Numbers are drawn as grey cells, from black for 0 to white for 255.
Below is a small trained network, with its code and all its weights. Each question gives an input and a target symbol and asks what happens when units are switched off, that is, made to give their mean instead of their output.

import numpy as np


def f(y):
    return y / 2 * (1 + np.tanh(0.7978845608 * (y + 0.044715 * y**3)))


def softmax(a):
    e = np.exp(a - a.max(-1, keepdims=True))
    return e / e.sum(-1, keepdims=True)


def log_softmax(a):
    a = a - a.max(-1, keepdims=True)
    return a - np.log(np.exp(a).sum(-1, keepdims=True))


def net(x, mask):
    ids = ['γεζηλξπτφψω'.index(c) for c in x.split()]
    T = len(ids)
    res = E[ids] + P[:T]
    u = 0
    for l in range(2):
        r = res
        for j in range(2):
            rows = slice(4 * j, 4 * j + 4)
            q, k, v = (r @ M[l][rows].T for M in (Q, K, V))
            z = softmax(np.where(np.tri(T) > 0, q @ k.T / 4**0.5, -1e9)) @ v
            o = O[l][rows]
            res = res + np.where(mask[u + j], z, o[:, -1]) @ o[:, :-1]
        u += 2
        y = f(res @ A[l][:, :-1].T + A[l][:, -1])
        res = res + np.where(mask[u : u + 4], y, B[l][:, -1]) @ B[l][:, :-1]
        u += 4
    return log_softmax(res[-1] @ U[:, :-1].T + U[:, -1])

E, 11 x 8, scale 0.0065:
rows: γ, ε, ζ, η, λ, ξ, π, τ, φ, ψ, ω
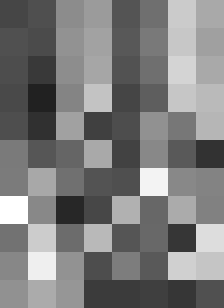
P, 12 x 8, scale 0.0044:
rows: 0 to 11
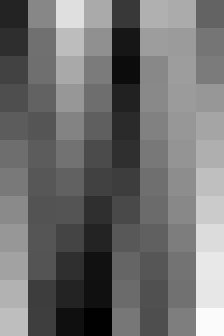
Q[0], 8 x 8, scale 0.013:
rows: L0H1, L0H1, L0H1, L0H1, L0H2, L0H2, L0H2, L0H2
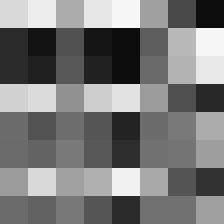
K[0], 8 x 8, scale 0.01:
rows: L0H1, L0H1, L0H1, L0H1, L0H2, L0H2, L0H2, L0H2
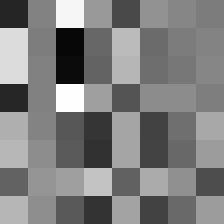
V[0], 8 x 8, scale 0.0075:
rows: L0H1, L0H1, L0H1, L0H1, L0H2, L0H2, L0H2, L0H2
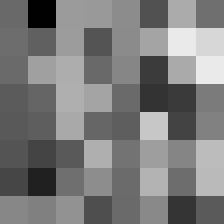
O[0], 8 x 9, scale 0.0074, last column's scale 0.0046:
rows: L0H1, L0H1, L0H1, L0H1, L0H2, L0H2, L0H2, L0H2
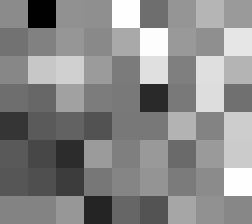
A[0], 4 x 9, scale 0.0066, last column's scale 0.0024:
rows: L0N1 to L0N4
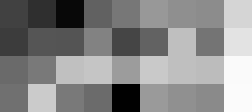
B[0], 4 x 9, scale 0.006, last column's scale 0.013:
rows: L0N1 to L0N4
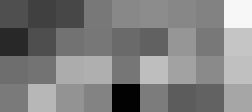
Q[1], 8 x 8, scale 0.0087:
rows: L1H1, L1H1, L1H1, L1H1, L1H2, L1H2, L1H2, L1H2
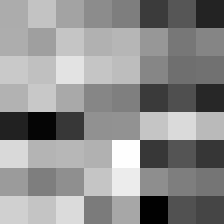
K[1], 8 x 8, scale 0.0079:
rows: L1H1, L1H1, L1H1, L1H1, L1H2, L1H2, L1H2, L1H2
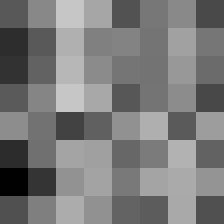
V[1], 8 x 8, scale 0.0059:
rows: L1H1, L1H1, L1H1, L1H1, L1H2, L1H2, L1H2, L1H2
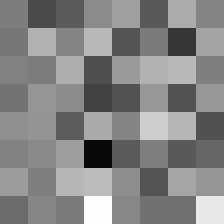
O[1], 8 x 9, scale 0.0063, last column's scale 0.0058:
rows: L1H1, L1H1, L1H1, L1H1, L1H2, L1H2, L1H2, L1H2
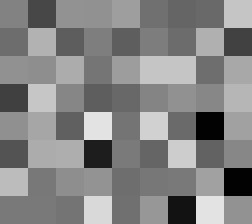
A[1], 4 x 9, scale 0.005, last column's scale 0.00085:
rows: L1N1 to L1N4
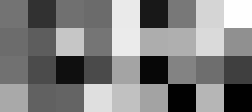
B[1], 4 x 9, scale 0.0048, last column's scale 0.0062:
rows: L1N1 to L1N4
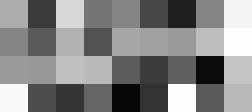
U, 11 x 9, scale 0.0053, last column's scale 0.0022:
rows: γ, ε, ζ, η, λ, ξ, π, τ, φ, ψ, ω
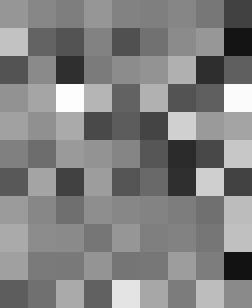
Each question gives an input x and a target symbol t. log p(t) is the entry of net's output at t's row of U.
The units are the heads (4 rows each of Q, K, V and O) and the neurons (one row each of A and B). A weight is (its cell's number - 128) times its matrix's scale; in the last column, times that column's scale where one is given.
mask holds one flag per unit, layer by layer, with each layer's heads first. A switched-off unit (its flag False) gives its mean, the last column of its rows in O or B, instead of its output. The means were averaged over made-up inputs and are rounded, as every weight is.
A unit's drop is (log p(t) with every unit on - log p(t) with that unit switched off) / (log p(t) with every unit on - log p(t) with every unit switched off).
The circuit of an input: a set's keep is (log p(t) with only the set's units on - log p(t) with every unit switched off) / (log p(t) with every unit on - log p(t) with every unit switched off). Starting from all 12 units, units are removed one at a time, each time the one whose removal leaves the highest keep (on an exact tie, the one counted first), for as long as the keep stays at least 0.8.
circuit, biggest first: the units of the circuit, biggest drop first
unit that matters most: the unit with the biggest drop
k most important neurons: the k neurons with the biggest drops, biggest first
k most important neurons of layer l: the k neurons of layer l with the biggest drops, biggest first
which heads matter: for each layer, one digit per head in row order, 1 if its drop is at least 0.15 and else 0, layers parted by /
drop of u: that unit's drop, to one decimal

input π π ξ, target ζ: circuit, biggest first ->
(L0H1, L1H2, L1N1)
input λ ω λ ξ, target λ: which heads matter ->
11 / 01
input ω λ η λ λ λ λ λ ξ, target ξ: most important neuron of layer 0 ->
(L0N3)
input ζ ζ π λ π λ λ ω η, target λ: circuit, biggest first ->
(L1H2, L0H2, L0H1, L0N3)
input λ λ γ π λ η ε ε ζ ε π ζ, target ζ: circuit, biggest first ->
(L0H1, L1H2, L1N1)
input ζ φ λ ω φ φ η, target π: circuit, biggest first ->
(L1H1, L0H1, L1H2)
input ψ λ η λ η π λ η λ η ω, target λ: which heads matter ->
11 / 01
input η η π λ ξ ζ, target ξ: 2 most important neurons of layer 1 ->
(L1N3, L1N1)
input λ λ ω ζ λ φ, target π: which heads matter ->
10 / 10
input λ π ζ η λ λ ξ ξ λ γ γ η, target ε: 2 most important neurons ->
(L1N4, L0N2)
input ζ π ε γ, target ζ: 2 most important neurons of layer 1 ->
(L1N1, L1N2)
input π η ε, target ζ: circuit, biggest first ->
(L1H2, L0H1, L1N1)
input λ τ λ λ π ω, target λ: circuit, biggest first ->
(L0H2, L1H2, L0N1, L0N3)
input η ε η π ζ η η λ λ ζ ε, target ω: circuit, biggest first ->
(L0H1, L1N2, L0N4)
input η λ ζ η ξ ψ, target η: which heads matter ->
11 / 00
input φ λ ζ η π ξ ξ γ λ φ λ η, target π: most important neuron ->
(L0N2)
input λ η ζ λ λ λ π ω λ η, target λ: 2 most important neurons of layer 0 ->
(L0N3, L0N2)
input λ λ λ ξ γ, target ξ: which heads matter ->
10 / 10
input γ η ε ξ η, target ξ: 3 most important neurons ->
(L1N3, L1N1, L0N3)
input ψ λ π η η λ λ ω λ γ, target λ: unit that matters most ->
L1H2
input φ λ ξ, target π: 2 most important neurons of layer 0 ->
(L0N2, L0N1)
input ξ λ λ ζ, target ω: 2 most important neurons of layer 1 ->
(L1N2, L1N4)
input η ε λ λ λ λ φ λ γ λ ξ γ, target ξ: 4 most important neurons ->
(L1N3, L1N1, L0N3, L0N4)
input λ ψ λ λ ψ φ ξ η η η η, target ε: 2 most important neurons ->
(L1N4, L0N4)
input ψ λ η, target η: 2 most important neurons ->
(L0N3, L0N1)
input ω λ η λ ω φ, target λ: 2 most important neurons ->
(L0N1, L0N3)
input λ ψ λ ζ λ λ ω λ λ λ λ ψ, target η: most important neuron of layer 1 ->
(L1N4)
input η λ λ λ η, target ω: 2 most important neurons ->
(L1N2, L0N3)
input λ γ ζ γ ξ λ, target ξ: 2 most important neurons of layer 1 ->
(L1N3, L1N1)
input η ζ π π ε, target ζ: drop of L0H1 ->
0.5
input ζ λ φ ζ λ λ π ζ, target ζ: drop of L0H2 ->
0.1
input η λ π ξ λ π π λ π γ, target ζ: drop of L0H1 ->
0.6
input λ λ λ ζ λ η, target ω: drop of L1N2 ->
0.2
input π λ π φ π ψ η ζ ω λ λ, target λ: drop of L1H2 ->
0.8
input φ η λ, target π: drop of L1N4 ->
0.0
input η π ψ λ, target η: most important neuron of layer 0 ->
(L0N1)
